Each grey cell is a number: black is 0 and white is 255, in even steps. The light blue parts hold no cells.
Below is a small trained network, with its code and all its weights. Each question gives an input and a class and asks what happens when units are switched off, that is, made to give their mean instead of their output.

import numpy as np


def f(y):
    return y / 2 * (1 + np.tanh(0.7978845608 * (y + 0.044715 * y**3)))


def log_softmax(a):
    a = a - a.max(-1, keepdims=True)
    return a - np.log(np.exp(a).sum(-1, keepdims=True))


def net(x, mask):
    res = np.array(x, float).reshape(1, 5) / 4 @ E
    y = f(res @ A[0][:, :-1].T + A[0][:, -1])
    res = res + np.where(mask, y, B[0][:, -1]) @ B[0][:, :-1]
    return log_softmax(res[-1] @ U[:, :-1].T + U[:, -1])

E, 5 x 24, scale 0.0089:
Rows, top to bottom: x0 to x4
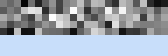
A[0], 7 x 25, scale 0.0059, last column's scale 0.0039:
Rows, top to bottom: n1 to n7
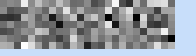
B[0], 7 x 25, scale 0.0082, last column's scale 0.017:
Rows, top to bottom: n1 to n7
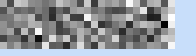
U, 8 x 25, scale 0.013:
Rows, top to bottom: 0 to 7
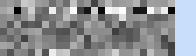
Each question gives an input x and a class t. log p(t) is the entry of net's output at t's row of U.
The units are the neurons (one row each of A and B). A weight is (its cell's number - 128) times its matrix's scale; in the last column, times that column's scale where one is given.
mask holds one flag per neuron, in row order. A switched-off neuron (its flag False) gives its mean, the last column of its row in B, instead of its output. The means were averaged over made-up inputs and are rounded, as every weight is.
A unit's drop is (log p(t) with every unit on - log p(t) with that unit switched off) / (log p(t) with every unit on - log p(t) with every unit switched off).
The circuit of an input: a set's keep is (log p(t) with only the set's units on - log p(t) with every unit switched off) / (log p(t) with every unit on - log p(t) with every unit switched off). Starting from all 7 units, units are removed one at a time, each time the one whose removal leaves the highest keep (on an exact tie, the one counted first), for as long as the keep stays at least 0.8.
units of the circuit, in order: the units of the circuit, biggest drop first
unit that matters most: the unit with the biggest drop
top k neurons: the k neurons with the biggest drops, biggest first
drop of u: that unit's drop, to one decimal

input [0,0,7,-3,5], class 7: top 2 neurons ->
n7, n3
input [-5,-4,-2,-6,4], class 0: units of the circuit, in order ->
n6, n1, n3
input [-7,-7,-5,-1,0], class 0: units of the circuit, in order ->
n1, n6
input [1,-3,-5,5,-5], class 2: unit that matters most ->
n7
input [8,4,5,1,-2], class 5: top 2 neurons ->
n3, n1
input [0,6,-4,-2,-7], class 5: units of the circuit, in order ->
n7, n4, n6
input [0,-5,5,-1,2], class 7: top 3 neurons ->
n7, n3, n2
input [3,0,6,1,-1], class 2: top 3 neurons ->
n7, n5, n1
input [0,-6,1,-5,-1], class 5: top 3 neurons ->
n3, n1, n6
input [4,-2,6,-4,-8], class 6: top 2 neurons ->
n3, n6
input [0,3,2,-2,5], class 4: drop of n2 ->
-0.1
